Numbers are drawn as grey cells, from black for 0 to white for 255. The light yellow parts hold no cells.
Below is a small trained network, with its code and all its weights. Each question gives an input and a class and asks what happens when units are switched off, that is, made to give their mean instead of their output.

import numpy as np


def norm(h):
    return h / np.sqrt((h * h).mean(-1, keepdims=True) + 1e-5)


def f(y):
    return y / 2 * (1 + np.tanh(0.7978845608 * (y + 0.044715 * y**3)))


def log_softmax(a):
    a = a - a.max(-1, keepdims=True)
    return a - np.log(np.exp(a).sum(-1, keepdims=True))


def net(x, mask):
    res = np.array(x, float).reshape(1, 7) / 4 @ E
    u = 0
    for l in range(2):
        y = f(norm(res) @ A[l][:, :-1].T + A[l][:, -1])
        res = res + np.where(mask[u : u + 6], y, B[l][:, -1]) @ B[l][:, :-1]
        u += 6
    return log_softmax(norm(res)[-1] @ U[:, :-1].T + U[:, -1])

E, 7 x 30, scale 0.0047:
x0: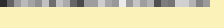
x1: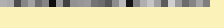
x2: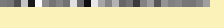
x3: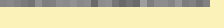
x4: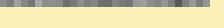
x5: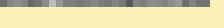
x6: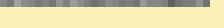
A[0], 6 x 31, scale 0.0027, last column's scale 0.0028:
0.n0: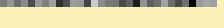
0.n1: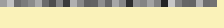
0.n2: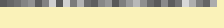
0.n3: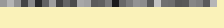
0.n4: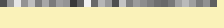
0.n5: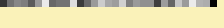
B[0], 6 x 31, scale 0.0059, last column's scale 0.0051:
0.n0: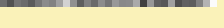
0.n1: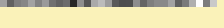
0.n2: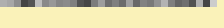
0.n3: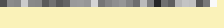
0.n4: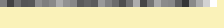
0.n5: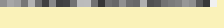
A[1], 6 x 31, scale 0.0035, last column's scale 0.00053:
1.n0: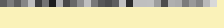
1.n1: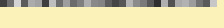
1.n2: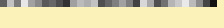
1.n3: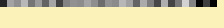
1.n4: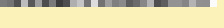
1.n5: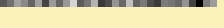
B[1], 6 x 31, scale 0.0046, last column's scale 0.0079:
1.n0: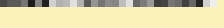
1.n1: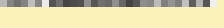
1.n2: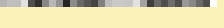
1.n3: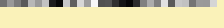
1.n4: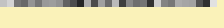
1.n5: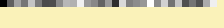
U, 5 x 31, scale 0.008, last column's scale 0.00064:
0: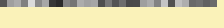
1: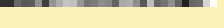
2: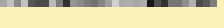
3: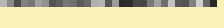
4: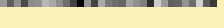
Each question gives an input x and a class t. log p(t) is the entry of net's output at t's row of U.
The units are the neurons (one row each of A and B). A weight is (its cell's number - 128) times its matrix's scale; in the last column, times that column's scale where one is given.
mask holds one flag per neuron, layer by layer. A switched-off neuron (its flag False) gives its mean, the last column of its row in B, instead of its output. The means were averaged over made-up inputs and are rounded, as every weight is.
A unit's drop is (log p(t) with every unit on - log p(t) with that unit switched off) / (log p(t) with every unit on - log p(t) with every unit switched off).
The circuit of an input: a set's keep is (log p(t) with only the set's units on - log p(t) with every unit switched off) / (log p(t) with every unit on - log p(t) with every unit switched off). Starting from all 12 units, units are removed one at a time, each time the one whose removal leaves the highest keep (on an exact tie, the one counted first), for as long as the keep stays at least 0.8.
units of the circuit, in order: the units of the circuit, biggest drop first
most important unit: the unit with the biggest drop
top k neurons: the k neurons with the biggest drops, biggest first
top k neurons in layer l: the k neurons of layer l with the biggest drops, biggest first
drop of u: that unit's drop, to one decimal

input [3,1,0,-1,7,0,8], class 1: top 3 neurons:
(0.n3; 0.n4; 1.n2)
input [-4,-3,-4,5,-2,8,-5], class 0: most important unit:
1.n3
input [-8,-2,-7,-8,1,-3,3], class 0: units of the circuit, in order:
(1.n3; 0.n3)
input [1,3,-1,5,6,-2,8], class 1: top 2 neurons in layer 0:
(0.n3; 0.n5)
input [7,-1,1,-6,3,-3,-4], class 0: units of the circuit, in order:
(0.n5; 1.n3)
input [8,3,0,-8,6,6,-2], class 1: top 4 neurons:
(0.n4; 0.n3; 1.n0; 1.n2)
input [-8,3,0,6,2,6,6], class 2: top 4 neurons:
(0.n3; 0.n4; 0.n2; 1.n3)
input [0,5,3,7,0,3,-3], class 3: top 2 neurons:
(0.n1; 0.n3)
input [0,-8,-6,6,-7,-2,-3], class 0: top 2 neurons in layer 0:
(0.n3; 0.n1)
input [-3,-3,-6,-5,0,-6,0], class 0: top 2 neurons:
(0.n3; 1.n3)
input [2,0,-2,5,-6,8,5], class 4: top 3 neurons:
(1.n0; 1.n5; 0.n0)
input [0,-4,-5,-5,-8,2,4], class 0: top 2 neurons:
(0.n3; 0.n1)
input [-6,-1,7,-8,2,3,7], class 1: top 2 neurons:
(0.n0; 1.n1)
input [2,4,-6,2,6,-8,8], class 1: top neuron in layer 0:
(0.n4)
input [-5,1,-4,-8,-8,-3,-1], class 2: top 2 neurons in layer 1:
(1.n2; 1.n4)
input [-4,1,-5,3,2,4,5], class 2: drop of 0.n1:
-0.1
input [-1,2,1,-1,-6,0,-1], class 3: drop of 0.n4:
0.0
